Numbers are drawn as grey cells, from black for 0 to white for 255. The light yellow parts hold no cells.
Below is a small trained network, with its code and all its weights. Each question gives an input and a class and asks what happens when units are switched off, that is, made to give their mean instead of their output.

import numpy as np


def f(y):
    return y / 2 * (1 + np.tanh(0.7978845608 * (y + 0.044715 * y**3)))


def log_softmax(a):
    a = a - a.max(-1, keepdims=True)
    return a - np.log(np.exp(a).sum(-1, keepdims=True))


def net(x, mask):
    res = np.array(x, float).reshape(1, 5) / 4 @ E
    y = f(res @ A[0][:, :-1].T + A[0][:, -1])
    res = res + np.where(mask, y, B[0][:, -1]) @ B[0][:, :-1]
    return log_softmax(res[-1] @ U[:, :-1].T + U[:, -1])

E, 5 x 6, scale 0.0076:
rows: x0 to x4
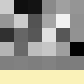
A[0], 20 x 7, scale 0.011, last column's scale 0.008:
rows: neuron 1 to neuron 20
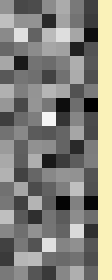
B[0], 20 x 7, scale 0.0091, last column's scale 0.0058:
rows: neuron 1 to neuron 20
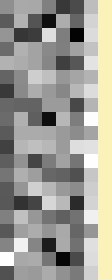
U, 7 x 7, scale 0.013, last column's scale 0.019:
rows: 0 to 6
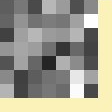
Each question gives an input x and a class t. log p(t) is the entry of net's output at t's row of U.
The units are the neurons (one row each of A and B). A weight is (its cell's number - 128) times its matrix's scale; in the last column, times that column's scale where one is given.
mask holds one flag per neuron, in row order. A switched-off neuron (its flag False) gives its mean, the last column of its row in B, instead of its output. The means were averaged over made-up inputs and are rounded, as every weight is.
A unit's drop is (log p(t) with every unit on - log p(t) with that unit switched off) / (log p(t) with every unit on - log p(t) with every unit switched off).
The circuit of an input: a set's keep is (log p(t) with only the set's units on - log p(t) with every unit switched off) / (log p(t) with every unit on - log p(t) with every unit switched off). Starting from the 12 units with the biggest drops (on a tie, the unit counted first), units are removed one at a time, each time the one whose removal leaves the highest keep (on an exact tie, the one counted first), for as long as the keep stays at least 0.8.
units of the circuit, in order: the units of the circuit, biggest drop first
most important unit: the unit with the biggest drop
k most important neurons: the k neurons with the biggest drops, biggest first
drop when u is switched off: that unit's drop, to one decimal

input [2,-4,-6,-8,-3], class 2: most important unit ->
neuron 6
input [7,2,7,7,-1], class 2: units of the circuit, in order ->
[neuron 7; neuron 11]
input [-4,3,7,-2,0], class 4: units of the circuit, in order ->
[neuron 9; neuron 18]
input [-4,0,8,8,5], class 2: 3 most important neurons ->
[neuron 11; neuron 4; neuron 7]
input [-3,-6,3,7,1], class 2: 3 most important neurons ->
[neuron 11; neuron 4; neuron 3]
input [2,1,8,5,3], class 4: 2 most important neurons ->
[neuron 9; neuron 18]
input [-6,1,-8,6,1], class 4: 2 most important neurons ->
[neuron 2; neuron 12]
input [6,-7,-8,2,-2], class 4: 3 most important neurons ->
[neuron 2; neuron 12; neuron 3]
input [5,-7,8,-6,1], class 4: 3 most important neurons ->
[neuron 9; neuron 18; neuron 3]
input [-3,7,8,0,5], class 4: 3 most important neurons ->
[neuron 18; neuron 9; neuron 15]
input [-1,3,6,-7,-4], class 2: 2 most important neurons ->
[neuron 14; neuron 6]
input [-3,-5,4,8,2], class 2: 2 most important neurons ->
[neuron 11; neuron 4]
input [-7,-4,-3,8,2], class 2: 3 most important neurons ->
[neuron 11; neuron 7; neuron 4]
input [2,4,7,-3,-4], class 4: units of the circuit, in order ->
[neuron 18]
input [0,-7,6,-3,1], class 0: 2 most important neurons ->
[neuron 15; neuron 8]
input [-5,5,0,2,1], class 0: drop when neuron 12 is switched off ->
-0.1
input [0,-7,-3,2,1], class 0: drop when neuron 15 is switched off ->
0.2
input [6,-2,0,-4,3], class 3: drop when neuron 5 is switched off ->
0.3
